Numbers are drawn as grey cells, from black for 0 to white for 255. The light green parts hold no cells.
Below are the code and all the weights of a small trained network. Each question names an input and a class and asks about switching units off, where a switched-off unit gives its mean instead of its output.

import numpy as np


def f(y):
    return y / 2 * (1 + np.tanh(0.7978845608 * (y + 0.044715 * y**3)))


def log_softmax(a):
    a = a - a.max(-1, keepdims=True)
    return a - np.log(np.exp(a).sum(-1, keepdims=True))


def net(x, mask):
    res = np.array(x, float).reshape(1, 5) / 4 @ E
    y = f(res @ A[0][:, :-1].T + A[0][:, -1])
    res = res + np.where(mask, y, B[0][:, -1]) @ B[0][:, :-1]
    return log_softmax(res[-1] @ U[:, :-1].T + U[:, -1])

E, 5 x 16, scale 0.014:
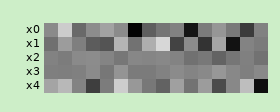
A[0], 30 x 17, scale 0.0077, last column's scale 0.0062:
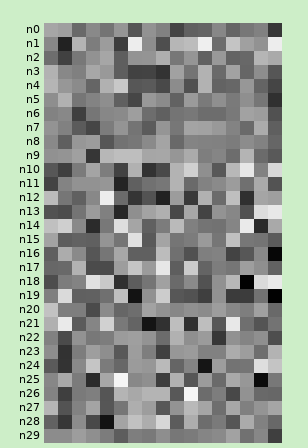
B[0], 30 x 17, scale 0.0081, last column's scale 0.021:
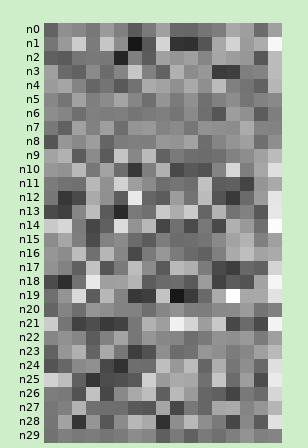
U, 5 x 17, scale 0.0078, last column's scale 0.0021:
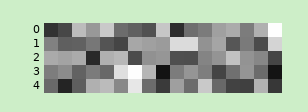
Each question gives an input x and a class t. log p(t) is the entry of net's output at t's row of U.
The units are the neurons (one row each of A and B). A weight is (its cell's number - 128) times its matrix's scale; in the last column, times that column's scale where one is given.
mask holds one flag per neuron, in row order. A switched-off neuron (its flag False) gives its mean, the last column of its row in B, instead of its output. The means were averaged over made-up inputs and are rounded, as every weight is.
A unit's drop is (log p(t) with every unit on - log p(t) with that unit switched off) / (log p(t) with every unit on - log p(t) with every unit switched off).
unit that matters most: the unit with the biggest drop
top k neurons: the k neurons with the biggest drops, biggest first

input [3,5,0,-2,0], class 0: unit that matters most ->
n14
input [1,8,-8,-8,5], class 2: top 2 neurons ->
[n19, n12]
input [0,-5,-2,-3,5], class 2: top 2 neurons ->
[n1, n13]
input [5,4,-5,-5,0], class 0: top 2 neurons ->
[n14, n25]
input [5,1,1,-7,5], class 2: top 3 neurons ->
[n19, n13, n14]
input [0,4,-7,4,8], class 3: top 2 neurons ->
[n1, n10]
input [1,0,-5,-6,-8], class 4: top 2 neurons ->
[n18, n1]
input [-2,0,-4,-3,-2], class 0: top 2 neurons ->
[n21, n25]
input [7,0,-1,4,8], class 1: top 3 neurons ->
[n21, n1, n25]
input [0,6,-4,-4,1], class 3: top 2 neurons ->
[n1, n21]
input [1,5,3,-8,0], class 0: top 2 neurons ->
[n21, n19]
